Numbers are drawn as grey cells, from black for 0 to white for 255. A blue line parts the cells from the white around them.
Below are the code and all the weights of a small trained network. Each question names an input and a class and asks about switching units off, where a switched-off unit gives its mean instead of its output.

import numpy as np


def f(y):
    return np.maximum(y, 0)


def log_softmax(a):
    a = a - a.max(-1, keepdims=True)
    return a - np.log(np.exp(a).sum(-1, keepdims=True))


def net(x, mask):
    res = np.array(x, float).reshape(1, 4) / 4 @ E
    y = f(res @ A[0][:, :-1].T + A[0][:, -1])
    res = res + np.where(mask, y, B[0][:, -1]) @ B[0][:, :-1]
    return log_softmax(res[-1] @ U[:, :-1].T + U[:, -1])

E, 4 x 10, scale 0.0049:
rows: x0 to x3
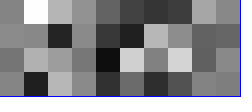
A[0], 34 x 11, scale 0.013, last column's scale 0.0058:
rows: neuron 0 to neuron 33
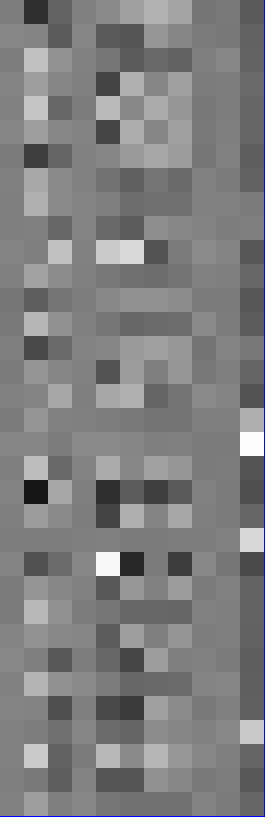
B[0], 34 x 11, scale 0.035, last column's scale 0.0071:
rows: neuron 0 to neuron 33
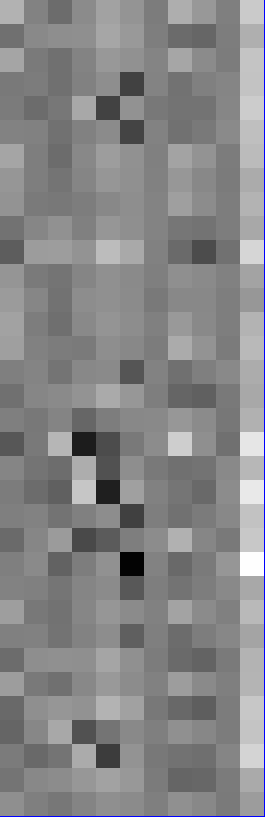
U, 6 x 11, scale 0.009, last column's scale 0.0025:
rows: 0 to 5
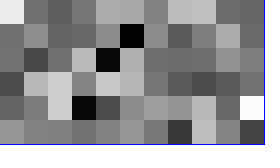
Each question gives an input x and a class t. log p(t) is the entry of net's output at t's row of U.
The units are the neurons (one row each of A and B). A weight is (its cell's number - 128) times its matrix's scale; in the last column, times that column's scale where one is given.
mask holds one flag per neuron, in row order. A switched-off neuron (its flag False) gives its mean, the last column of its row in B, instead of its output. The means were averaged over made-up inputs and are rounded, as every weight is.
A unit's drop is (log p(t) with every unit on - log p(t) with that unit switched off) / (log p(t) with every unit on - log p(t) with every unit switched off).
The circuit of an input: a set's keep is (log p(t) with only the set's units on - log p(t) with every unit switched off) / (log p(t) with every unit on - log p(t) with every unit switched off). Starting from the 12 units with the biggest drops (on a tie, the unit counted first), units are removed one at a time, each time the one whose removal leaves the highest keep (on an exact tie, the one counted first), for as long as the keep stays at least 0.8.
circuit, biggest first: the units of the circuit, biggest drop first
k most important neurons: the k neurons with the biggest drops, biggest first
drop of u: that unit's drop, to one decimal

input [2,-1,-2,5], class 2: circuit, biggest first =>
neuron 20
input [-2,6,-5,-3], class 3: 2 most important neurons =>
neuron 29; neuron 27
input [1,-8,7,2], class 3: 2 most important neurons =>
neuron 10; neuron 23
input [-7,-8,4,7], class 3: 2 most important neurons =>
neuron 10; neuron 16
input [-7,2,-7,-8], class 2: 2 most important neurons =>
neuron 31; neuron 4
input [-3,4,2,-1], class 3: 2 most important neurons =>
neuron 29; neuron 23
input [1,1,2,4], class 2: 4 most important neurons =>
neuron 20; neuron 23; neuron 18; neuron 14
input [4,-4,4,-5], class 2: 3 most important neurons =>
neuron 23; neuron 31; neuron 4
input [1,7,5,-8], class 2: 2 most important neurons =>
neuron 31; neuron 4
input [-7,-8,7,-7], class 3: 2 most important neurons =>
neuron 10; neuron 23
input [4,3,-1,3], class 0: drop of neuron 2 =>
0.1
